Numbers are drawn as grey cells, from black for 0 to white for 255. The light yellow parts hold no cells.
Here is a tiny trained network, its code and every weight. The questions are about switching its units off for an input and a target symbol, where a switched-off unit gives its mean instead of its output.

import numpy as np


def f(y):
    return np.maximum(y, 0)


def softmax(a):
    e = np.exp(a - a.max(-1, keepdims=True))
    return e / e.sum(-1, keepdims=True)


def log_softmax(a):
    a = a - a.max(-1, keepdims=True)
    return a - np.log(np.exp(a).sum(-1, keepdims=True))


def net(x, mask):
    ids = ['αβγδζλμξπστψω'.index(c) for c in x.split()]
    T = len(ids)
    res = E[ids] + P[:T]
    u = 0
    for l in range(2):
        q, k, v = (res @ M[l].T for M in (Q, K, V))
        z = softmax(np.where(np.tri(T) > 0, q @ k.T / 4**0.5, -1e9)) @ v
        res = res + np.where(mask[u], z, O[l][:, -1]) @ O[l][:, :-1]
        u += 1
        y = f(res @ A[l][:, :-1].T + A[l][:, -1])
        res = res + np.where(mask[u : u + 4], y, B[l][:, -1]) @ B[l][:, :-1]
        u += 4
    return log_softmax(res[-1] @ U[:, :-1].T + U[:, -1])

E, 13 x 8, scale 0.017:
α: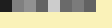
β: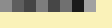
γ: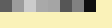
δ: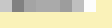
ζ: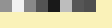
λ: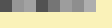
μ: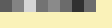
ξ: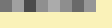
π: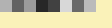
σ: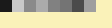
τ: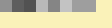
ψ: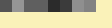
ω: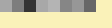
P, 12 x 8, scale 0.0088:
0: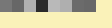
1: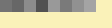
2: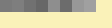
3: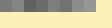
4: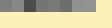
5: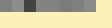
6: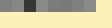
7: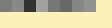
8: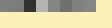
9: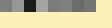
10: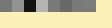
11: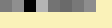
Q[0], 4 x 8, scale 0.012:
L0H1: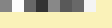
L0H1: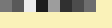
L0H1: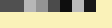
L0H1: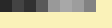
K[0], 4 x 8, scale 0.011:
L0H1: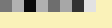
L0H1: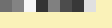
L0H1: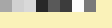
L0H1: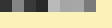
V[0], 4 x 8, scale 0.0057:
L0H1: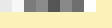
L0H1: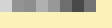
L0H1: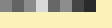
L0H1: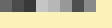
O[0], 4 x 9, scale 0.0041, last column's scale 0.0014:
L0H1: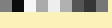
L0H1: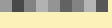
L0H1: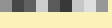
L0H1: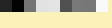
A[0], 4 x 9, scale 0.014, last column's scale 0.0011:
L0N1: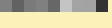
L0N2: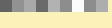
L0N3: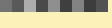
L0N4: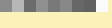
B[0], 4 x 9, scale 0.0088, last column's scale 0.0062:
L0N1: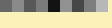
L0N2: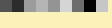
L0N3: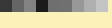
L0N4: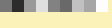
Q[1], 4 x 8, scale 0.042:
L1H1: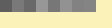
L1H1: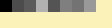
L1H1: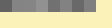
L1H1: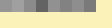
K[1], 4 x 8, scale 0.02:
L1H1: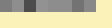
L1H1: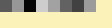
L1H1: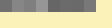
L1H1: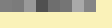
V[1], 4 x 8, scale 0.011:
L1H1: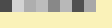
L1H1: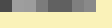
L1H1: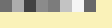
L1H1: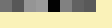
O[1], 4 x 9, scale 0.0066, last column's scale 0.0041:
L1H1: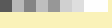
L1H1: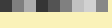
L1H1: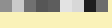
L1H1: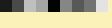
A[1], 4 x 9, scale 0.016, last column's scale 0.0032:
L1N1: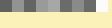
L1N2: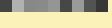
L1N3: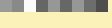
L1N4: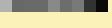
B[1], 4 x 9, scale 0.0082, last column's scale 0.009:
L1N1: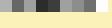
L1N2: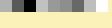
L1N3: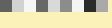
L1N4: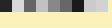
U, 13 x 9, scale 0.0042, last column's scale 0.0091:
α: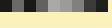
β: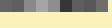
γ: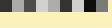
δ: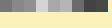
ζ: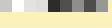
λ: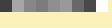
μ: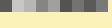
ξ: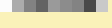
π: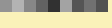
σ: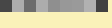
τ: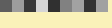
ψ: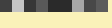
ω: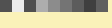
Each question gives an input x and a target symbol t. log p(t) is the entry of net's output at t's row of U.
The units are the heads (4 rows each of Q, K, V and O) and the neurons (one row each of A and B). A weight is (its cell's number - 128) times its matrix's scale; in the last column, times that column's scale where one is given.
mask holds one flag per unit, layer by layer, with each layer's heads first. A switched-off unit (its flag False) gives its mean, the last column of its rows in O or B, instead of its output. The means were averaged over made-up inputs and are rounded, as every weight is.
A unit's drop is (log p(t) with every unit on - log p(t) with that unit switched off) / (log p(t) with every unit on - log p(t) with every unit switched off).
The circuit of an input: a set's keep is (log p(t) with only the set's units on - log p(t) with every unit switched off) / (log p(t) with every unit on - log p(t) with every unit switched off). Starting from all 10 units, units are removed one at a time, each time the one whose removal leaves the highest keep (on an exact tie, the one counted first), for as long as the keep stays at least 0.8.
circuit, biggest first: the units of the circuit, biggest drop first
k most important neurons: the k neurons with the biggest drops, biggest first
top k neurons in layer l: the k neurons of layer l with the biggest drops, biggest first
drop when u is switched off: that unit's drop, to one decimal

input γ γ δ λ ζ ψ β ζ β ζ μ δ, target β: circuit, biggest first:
(L1H1; L0H1)
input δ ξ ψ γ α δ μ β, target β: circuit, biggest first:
(L1H1; L0H1)
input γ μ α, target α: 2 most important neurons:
(L1N2; L0N2)
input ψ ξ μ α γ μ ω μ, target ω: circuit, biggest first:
(L1H1; L1N4)
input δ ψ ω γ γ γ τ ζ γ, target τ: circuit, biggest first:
(L1H1; L1N2; L0N1)
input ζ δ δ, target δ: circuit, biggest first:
(L0N2; L0H1)
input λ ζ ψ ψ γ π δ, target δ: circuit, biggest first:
(L0H1; L0N2)
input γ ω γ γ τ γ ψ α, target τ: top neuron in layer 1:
(L1N2)
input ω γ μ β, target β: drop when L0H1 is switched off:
0.2
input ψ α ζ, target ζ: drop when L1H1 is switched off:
0.1
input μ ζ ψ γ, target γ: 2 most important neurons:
(L1N3; L0N3)
